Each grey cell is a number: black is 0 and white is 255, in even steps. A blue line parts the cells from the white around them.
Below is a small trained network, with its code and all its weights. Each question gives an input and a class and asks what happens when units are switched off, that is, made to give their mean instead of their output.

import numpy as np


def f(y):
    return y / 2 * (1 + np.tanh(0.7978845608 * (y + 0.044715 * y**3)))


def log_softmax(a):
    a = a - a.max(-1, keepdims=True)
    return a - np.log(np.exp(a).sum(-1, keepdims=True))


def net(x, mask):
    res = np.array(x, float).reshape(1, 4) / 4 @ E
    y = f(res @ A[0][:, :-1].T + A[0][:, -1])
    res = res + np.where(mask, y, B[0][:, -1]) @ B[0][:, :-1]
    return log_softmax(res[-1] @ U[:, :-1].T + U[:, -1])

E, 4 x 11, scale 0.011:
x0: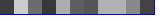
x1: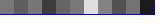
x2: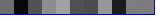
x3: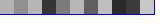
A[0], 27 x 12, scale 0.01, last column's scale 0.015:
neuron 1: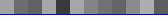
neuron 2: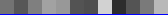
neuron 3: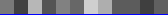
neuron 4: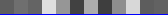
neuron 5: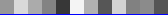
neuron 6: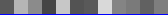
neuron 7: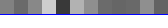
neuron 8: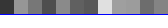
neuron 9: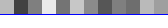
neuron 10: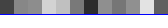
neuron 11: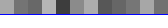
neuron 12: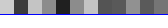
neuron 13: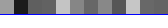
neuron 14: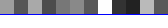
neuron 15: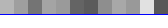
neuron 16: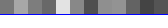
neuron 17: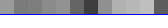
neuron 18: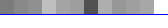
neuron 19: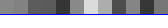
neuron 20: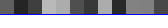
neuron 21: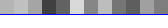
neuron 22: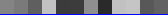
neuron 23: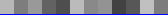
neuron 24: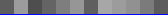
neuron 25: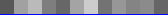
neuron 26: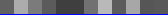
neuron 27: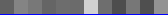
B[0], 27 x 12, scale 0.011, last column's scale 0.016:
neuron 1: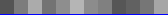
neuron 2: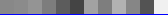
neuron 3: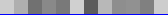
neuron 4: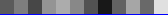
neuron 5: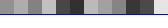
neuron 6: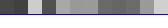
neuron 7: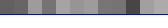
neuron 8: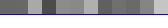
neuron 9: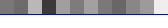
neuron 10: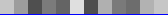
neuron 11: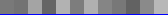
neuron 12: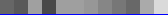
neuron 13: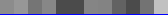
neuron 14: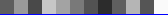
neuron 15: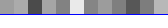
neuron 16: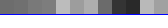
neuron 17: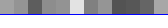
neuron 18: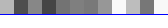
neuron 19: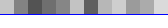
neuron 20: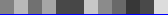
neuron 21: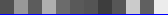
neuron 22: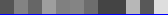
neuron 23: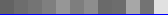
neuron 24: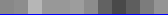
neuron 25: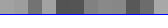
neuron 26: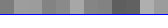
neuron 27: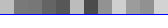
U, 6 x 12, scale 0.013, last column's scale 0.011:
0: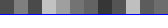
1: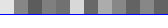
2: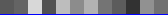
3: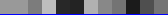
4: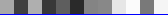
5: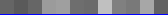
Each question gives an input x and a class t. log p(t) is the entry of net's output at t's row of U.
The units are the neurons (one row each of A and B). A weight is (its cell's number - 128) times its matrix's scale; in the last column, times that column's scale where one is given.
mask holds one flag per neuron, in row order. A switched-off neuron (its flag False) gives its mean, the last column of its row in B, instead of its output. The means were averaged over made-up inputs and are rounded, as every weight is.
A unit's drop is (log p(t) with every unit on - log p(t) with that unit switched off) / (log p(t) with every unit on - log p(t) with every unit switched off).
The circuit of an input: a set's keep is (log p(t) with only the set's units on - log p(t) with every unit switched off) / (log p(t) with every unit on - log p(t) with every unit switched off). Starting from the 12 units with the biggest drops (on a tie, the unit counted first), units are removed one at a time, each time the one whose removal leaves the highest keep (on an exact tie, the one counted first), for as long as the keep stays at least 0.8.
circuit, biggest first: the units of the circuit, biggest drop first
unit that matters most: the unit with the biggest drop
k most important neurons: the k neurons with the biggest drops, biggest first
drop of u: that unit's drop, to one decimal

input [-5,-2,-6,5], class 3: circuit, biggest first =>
(neuron 5)
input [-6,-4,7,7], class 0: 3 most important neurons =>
(neuron 14; neuron 23; neuron 5)
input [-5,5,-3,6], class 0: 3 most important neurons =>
(neuron 21; neuron 14; neuron 23)
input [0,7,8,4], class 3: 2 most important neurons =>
(neuron 20; neuron 2)
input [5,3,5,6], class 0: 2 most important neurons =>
(neuron 14; neuron 5)
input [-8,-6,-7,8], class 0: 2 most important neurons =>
(neuron 21; neuron 14)
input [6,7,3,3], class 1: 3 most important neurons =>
(neuron 3; neuron 19; neuron 27)
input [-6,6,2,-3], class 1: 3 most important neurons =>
(neuron 19; neuron 27; neuron 3)
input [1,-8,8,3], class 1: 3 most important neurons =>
(neuron 10; neuron 5; neuron 18)
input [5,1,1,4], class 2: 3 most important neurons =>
(neuron 6; neuron 4; neuron 22)
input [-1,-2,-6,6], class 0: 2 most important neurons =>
(neuron 21; neuron 20)
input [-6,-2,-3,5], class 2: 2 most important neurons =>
(neuron 9; neuron 4)
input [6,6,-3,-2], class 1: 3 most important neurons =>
(neuron 19; neuron 27; neuron 9)
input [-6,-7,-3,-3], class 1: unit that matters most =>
neuron 10
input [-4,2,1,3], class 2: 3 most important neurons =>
(neuron 18; neuron 12; neuron 4)
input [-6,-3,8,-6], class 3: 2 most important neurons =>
(neuron 20; neuron 13)
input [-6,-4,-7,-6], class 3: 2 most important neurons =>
(neuron 5; neuron 14)
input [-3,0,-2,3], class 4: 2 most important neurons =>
(neuron 4; neuron 22)
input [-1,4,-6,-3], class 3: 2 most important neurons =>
(neuron 5; neuron 18)
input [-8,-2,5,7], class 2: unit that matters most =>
neuron 9
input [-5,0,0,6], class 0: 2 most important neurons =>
(neuron 14; neuron 21)
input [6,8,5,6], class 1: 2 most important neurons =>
(neuron 3; neuron 19)
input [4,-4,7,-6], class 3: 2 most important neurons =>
(neuron 20; neuron 14)
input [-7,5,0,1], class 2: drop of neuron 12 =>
0.1
